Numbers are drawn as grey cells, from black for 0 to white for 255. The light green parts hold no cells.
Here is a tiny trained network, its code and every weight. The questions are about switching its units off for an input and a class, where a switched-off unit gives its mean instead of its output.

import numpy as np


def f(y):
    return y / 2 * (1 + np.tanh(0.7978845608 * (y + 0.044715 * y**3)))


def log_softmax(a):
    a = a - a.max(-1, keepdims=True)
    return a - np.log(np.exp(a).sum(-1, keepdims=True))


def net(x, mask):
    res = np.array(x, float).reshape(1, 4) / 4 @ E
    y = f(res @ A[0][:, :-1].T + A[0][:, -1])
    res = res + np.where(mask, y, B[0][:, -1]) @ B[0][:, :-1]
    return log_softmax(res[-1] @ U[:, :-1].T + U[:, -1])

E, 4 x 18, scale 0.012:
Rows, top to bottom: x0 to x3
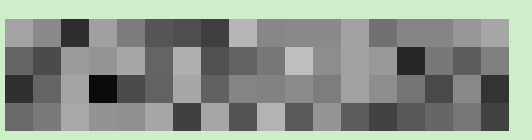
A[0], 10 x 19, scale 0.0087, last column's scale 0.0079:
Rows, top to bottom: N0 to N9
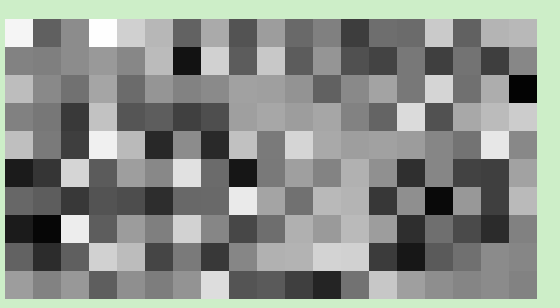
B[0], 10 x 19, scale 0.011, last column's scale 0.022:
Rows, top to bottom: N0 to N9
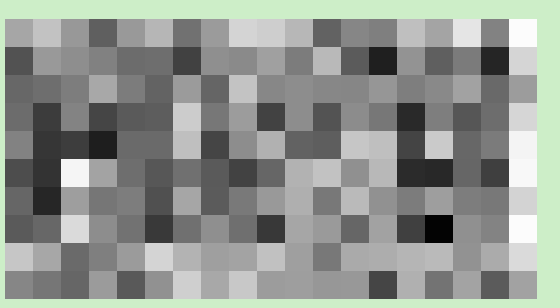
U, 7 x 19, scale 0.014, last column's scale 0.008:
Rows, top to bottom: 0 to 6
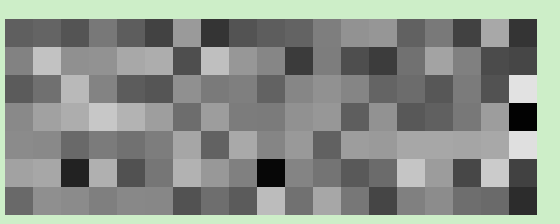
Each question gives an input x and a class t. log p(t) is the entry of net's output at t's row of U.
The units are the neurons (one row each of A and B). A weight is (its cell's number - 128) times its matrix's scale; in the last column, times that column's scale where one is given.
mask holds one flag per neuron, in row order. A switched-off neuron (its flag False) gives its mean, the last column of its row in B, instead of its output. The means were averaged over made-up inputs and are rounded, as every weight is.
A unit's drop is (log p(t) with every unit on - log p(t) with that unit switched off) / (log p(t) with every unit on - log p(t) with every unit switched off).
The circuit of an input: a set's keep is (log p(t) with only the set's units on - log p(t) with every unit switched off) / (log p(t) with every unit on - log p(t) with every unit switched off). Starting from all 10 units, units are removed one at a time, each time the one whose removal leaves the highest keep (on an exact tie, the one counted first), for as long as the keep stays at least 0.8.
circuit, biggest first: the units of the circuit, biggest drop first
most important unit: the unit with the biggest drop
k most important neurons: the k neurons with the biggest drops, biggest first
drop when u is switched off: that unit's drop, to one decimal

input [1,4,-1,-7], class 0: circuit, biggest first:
[N4]
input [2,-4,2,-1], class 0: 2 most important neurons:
[N0, N8]
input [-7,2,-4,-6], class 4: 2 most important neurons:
[N1, N7]
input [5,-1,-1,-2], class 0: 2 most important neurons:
[N0, N3]
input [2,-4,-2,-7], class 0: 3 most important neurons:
[N0, N8, N3]
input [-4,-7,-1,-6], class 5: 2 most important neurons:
[N5, N0]
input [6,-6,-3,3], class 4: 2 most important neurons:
[N5, N7]
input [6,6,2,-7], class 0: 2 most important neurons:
[N0, N4]
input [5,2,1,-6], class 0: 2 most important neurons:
[N0, N4]
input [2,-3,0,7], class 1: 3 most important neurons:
[N5, N7, N4]
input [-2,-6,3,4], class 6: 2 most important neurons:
[N7, N5]
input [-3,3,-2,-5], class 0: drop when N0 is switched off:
0.4
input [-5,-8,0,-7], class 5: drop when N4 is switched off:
0.2
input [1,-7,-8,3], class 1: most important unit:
N1
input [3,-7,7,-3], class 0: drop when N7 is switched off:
0.2
